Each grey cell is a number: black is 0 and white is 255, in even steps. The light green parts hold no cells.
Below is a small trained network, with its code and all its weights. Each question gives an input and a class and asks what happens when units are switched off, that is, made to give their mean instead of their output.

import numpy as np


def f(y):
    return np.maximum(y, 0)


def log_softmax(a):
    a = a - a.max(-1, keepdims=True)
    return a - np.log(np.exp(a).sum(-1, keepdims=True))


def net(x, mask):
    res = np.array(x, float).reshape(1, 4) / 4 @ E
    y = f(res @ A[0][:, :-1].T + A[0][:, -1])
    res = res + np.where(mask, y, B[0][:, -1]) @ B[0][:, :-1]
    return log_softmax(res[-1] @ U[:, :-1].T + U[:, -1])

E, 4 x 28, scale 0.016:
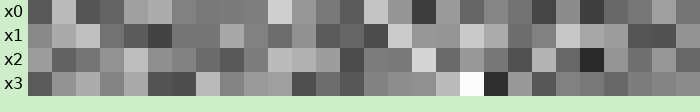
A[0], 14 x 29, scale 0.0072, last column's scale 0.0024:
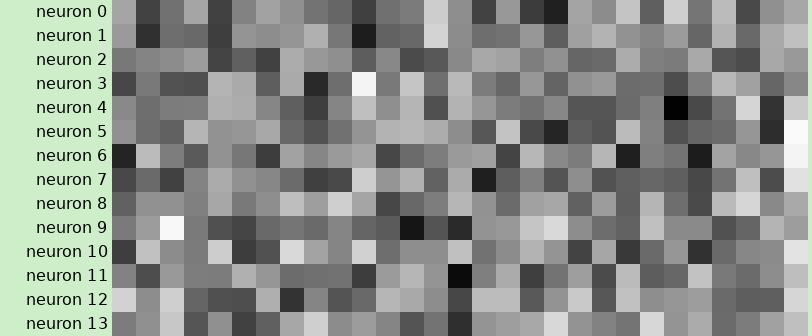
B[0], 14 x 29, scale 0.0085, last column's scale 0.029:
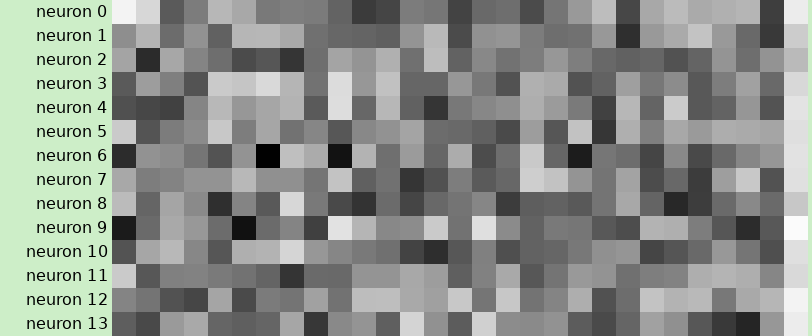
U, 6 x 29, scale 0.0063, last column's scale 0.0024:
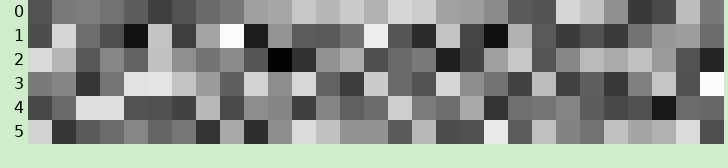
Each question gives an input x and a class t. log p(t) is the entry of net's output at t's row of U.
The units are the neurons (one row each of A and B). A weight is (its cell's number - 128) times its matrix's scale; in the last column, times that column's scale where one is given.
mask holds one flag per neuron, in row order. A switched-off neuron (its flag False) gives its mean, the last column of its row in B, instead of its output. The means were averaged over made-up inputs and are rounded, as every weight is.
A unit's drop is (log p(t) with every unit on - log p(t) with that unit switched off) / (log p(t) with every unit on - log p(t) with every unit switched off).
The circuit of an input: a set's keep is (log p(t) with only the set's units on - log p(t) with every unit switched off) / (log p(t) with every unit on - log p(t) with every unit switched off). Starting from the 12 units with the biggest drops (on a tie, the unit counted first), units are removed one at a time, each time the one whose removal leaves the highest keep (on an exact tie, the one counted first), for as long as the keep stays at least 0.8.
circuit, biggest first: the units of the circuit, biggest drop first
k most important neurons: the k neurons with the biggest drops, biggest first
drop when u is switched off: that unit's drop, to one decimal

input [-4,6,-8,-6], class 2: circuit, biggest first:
(neuron 0)
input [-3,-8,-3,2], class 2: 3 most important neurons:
(neuron 4; neuron 0; neuron 1)
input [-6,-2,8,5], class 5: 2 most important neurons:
(neuron 3; neuron 7)
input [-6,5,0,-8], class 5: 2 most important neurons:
(neuron 12; neuron 11)
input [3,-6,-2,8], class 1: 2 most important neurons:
(neuron 6; neuron 8)
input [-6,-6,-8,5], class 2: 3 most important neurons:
(neuron 1; neuron 0; neuron 3)
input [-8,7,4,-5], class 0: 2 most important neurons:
(neuron 9; neuron 13)
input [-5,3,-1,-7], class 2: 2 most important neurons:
(neuron 0; neuron 1)
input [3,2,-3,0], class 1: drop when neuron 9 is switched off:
0.3
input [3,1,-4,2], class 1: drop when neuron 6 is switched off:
0.4
